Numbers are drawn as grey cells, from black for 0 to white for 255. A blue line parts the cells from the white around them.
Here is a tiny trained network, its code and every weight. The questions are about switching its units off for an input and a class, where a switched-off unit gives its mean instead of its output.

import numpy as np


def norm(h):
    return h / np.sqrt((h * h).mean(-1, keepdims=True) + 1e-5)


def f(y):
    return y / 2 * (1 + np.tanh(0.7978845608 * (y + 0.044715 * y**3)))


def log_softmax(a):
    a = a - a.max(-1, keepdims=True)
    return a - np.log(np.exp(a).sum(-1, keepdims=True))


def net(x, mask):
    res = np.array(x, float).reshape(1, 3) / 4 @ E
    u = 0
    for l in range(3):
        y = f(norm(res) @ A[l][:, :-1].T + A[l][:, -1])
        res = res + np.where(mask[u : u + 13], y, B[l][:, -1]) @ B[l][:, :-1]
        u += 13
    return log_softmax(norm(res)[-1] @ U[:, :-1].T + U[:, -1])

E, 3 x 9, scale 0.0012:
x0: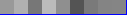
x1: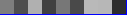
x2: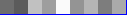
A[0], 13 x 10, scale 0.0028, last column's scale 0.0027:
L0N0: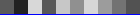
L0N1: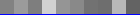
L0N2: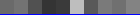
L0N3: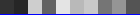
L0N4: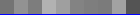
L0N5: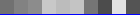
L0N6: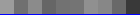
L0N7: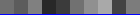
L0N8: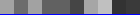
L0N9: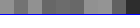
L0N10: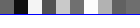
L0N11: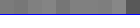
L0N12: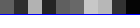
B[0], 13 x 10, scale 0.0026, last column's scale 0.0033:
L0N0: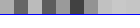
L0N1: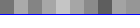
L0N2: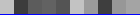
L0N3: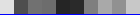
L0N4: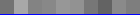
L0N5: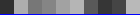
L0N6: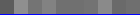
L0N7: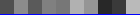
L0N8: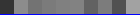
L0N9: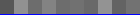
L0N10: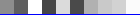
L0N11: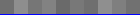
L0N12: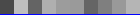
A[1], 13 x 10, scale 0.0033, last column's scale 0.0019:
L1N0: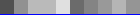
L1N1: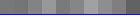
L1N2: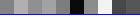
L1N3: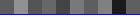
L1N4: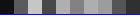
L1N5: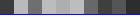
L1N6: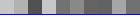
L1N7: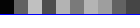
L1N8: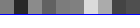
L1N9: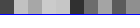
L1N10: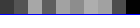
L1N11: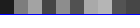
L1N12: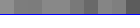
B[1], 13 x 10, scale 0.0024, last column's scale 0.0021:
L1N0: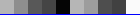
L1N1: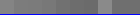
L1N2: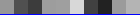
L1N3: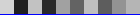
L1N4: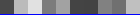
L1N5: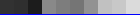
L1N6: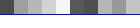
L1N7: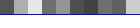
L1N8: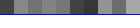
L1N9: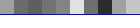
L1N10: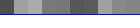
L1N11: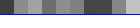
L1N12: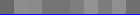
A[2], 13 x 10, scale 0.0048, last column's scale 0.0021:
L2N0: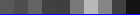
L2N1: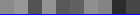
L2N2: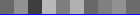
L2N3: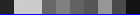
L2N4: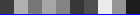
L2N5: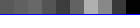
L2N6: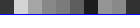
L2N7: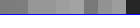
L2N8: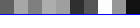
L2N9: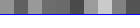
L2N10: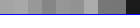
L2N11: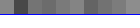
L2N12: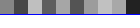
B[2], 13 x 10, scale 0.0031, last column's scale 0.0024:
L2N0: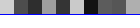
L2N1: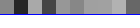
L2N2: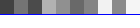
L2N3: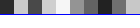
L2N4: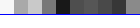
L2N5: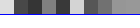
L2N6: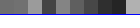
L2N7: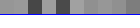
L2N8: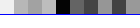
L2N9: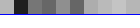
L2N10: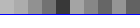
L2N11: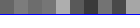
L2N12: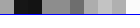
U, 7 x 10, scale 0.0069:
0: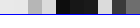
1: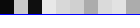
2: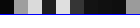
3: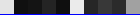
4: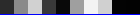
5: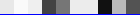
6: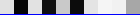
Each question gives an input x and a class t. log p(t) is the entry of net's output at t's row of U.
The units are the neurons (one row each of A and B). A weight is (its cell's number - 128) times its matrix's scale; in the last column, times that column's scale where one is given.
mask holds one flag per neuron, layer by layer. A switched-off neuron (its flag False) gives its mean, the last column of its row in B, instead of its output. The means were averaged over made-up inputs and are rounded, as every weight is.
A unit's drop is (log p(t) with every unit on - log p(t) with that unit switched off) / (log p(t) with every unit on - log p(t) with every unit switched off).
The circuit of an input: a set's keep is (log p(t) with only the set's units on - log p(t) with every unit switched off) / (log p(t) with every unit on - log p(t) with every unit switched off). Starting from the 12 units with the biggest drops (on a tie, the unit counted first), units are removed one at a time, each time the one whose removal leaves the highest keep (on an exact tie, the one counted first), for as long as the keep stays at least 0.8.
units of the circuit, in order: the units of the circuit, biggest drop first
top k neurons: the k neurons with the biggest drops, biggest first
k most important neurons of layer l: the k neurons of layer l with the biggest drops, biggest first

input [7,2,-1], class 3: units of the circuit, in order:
(L1N2)
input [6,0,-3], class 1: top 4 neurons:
(L0N2, L1N2, L1N4, L1N7)
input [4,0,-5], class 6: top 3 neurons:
(L1N0, L0N5, L1N6)
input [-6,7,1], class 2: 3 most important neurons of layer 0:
(L0N7, L0N12, L0N8)
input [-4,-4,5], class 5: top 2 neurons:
(L0N5, L1N0)
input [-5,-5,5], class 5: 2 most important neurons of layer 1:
(L1N0, L1N5)
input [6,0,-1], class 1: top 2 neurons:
(L0N2, L0N10)
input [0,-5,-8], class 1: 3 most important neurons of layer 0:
(L0N2, L0N3, L0N10)
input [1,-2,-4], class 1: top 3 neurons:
(L0N2, L0N3, L1N6)
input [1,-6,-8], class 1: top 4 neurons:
(L0N2, L0N10, L0N0, L1N4)
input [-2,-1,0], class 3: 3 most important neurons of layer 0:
(L0N12, L0N10, L0N2)
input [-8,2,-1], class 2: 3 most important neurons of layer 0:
(L0N7, L0N12, L0N10)
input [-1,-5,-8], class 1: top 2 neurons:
(L1N6, L1N0)
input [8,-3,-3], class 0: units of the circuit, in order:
(L2N8)
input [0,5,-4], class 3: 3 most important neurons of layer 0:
(L0N10, L0N7, L0N0)
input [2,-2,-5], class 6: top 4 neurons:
(L0N12, L1N2, L1N9, L0N5)
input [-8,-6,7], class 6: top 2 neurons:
(L0N3, L0N12)
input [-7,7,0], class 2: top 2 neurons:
(L0N7, L0N12)
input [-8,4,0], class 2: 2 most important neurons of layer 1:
(L1N7, L1N4)
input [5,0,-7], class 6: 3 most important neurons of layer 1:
(L1N0, L1N6, L1N9)
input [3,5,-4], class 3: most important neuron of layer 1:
(L1N3)
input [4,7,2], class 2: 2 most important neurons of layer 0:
(L0N8, L0N12)
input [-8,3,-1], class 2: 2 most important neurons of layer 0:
(L0N7, L0N12)
